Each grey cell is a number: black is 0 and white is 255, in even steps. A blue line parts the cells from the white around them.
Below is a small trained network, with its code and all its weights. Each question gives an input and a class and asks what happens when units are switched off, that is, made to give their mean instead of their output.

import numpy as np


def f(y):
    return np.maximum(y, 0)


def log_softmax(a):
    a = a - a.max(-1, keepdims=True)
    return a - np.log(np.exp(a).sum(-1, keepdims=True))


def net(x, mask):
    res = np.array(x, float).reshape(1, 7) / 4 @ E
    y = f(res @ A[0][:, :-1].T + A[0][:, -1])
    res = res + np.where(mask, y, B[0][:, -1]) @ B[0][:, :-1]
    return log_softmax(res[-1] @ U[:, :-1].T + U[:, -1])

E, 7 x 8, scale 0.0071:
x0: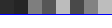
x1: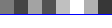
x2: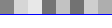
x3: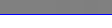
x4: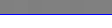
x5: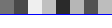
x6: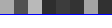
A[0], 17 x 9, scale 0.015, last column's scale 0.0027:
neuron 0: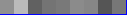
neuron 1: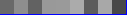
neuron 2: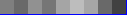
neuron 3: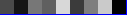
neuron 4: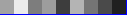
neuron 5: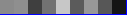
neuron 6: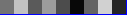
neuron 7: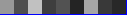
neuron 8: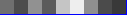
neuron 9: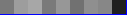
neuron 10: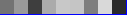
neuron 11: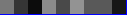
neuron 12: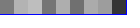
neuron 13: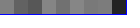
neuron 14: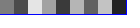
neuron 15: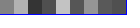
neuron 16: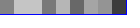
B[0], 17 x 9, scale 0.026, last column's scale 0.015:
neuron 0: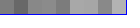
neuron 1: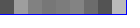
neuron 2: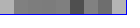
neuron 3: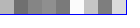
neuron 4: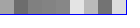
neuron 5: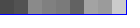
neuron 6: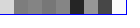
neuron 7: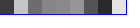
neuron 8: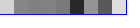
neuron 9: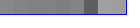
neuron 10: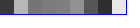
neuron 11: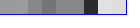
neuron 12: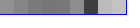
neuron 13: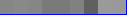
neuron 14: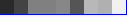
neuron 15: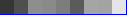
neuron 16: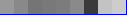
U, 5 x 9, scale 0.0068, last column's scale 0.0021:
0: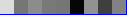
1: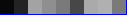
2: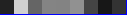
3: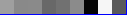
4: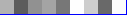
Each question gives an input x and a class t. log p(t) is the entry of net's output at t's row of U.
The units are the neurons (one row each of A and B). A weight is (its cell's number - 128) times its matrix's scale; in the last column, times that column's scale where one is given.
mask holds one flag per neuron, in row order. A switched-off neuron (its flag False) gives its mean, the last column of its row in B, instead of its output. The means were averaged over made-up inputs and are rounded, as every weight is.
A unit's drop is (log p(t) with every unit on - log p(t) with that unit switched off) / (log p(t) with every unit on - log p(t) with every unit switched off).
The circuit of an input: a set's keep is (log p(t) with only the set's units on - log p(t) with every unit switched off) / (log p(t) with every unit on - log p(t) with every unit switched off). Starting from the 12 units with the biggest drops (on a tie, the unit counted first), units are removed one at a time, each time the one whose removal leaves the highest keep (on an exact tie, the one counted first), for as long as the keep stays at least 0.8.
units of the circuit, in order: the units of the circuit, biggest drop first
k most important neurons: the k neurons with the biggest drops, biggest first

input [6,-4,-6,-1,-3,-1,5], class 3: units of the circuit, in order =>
(neuron 11)
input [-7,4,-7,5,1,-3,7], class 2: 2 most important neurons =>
(neuron 7; neuron 3)
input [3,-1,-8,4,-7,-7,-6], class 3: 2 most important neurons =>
(neuron 11; neuron 14)
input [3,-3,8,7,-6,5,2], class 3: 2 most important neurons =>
(neuron 16; neuron 12)
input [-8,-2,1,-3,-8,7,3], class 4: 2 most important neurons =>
(neuron 4; neuron 15)
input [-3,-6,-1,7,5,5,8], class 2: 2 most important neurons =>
(neuron 7; neuron 8)
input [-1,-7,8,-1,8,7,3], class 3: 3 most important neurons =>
(neuron 16; neuron 12; neuron 8)
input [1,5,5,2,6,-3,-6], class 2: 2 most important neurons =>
(neuron 10; neuron 6)
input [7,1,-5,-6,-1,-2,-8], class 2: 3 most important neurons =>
(neuron 10; neuron 1; neuron 4)
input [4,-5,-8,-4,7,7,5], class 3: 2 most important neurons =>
(neuron 11; neuron 15)
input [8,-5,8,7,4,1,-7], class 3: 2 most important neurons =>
(neuron 16; neuron 12)
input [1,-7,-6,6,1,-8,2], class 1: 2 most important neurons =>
(neuron 15; neuron 5)
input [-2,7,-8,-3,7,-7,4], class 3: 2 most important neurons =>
(neuron 11; neuron 6)
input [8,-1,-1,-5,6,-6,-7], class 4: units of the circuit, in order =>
(neuron 3)
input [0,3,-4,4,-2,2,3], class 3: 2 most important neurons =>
(neuron 6; neuron 10)
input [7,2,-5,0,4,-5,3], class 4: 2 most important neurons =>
(neuron 3; neuron 14)
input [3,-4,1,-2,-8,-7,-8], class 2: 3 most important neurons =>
(neuron 10; neuron 14; neuron 1)
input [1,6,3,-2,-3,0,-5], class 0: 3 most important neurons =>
(neuron 8; neuron 7; neuron 2)
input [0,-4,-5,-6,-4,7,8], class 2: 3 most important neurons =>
(neuron 7; neuron 15; neuron 5)
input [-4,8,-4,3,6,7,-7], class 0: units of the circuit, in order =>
(neuron 8)
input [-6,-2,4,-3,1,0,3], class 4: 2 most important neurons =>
(neuron 4; neuron 11)
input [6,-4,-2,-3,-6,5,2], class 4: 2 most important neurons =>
(neuron 3; neuron 15)
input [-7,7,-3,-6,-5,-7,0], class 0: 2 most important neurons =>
(neuron 8; neuron 14)
